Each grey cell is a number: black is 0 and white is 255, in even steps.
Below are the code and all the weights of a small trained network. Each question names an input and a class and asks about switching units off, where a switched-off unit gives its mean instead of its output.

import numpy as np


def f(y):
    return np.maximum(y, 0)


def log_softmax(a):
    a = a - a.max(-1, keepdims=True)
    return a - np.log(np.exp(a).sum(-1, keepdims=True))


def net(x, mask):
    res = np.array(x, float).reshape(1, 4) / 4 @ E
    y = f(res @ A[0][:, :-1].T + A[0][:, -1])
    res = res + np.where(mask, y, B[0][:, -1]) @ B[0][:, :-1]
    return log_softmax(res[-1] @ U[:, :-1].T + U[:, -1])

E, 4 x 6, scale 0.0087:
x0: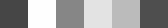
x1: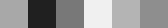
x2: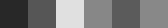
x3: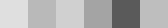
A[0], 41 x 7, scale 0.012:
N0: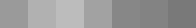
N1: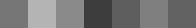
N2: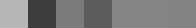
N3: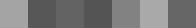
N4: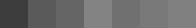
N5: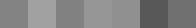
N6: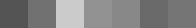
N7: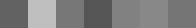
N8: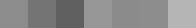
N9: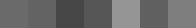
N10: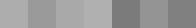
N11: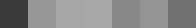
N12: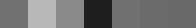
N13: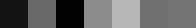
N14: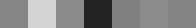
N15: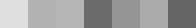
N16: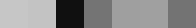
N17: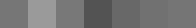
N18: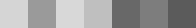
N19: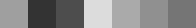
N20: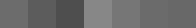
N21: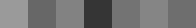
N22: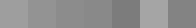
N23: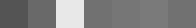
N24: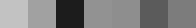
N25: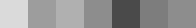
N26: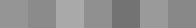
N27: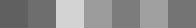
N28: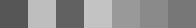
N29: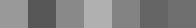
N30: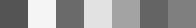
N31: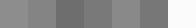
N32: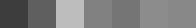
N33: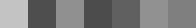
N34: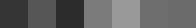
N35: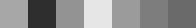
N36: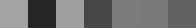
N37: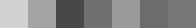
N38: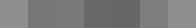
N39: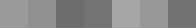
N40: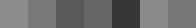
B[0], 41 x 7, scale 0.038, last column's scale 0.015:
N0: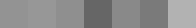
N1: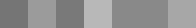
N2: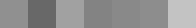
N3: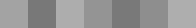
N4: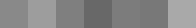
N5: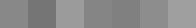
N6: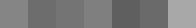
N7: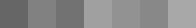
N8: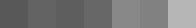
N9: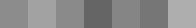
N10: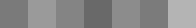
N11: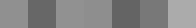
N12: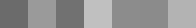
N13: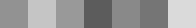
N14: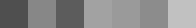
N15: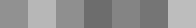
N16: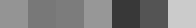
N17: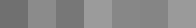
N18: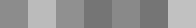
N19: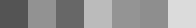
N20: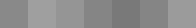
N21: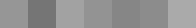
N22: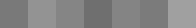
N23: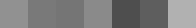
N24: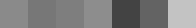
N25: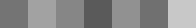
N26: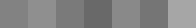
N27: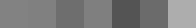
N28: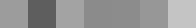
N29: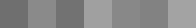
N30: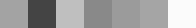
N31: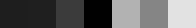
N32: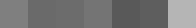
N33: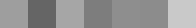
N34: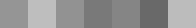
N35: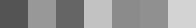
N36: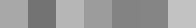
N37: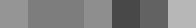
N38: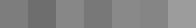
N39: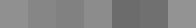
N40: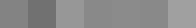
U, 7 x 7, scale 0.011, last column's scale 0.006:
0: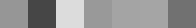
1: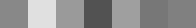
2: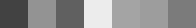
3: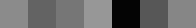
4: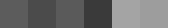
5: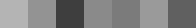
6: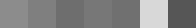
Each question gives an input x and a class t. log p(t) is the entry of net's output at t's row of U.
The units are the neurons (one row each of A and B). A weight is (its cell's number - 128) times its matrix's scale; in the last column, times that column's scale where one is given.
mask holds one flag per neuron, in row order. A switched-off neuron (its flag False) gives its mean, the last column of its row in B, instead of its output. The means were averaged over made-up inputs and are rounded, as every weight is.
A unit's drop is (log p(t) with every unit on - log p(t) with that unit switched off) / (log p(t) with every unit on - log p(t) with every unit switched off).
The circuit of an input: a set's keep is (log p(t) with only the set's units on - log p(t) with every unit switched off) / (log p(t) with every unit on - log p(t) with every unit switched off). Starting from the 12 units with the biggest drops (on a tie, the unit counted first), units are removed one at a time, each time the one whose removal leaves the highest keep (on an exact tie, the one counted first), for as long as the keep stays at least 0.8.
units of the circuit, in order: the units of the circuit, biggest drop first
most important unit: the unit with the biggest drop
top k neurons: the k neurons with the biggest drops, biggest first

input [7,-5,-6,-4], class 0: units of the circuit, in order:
N30
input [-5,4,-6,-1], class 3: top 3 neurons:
N30, N16, N24
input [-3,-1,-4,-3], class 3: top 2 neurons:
N30, N16
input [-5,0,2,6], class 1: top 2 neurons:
N30, N25
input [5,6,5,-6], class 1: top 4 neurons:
N13, N34, N4, N14
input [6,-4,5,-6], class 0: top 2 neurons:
N30, N28
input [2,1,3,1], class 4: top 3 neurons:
N16, N24, N37
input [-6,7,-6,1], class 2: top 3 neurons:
N19, N35, N30
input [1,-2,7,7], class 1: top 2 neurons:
N18, N16
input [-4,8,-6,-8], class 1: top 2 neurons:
N13, N34
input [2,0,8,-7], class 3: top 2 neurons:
N32, N23
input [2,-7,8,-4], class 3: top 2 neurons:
N23, N32
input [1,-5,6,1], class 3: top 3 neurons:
N23, N19, N35
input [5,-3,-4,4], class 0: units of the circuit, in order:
N30
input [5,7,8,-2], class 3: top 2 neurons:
N32, N6
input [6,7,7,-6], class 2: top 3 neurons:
N35, N19, N16
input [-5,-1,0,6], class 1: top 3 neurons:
N30, N25, N15
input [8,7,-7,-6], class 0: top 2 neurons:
N30, N28
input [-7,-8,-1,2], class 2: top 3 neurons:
N14, N12, N30
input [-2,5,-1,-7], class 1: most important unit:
N13
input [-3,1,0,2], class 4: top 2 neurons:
N30, N28
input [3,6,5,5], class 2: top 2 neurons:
N35, N13
